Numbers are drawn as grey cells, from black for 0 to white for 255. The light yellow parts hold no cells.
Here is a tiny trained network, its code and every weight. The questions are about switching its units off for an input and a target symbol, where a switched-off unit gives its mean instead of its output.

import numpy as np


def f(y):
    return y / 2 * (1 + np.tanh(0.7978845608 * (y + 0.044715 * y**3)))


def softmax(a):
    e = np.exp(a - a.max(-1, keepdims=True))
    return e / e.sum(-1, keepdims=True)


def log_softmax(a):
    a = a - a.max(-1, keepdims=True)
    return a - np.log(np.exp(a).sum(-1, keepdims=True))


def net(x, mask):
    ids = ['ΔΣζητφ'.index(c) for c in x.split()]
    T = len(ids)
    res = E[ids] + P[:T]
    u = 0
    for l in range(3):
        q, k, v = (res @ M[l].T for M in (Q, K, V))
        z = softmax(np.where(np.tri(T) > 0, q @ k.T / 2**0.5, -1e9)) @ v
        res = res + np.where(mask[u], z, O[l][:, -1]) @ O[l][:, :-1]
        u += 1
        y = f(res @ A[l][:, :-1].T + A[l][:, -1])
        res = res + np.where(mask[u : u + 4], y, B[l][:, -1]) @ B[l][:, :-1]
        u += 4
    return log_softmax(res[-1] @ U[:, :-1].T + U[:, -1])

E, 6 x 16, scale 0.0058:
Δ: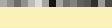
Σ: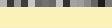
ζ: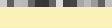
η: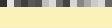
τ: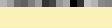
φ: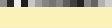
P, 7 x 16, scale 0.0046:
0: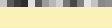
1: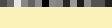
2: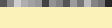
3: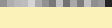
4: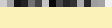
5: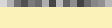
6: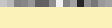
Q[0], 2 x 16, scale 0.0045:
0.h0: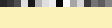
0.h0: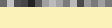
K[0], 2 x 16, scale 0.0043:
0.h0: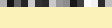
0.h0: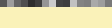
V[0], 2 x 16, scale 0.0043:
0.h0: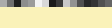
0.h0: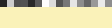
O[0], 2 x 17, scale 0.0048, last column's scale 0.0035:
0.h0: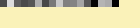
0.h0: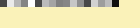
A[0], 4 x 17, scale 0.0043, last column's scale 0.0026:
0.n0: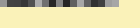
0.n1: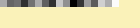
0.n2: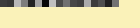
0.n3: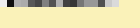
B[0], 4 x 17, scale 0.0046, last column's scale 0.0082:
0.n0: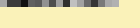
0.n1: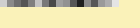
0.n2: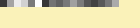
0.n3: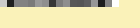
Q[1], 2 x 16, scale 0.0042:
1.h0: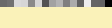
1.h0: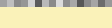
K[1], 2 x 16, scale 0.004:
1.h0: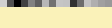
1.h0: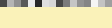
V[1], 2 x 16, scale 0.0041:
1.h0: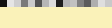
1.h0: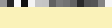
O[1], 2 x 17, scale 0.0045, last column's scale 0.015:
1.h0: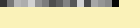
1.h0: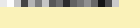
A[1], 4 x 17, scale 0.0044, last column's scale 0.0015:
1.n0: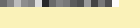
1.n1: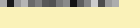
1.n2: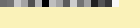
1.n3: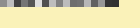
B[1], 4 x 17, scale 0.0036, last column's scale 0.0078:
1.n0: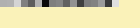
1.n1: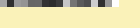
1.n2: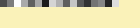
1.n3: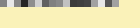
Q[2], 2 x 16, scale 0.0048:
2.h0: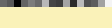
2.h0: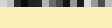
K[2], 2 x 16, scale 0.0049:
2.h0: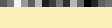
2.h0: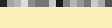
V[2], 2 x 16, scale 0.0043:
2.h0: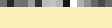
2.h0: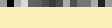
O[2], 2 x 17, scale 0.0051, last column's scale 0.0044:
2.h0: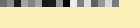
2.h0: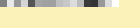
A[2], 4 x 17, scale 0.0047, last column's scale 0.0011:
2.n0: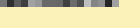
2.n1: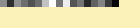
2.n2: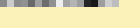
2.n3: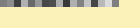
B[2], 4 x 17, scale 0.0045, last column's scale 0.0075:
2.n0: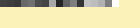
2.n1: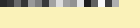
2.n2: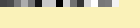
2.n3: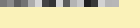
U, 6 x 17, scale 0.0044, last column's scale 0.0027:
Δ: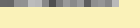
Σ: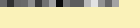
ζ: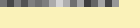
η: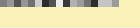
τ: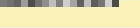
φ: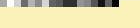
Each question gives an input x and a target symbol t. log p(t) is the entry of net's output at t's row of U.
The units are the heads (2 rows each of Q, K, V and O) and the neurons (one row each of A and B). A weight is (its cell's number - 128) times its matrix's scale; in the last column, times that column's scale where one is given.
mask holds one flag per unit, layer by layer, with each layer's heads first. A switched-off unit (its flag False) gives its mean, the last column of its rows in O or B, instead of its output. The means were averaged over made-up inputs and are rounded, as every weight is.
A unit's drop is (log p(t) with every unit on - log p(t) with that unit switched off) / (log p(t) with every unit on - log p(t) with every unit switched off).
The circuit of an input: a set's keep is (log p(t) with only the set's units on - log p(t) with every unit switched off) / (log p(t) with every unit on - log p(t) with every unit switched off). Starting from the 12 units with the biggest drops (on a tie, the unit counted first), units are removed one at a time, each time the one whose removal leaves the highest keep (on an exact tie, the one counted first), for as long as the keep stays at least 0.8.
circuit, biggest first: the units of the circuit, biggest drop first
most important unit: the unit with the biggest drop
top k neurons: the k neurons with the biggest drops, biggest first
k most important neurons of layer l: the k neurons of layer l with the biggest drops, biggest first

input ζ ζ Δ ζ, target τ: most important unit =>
2.n2
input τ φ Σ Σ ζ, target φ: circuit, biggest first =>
(0.n2, 1.h0, 2.n0, 2.n1)
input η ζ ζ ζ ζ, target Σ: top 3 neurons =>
(0.n3, 1.n1, 2.n0)
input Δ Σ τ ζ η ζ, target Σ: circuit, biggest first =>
(2.h0, 0.n3, 1.n1)
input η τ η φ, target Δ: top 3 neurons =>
(0.n1, 0.n3, 0.n0)
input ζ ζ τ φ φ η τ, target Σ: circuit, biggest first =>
(2.h0, 1.n1, 0.n3)
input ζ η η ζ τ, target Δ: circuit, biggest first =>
(0.h0, 1.h0, 2.n0, 0.n3)
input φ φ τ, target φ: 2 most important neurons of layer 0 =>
(0.n2, 0.n1)
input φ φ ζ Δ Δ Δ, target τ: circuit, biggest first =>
(2.n2, 0.h0, 2.h0)
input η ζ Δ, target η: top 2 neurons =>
(2.n2, 0.n1)
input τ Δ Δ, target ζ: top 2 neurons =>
(2.n1, 1.n3)
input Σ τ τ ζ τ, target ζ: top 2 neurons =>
(2.n1, 0.n2)
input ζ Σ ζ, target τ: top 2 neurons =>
(2.n2, 1.n1)
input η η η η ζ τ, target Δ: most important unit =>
1.h0
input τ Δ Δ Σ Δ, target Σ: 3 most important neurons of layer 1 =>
(1.n3, 1.n1, 1.n0)
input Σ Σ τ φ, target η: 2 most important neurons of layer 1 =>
(1.n0, 1.n2)
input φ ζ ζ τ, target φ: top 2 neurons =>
(0.n2, 1.n0)
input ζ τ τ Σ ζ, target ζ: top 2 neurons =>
(0.n2, 2.n1)
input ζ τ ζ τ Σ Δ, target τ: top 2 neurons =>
(2.n2, 0.n1)
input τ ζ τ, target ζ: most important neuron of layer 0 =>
(0.n1)
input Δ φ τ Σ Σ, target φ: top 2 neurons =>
(1.n2, 0.n2)
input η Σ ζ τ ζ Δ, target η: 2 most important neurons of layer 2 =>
(2.n3, 2.n2)
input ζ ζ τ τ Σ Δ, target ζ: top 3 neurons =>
(0.n3, 2.n1, 1.n3)
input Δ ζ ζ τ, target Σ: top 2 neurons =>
(0.n2, 1.n0)
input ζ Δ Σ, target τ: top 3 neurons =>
(2.n2, 1.n1, 0.n3)
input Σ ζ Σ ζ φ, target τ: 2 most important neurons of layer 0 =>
(0.n2, 0.n3)
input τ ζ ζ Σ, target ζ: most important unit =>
1.n2
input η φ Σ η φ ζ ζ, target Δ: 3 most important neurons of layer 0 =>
(0.n1, 0.n3, 0.n0)
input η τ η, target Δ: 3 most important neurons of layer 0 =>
(0.n1, 0.n3, 0.n0)
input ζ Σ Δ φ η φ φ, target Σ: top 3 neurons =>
(2.n0, 0.n3, 1.n1)
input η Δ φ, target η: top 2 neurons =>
(2.n2, 0.n1)
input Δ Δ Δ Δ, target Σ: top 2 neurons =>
(2.n0, 1.n1)
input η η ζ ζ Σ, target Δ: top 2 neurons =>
(0.n1, 0.n3)
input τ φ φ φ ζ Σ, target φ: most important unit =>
1.h0
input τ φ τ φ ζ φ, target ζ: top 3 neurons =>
(2.n1, 1.n3, 0.n2)
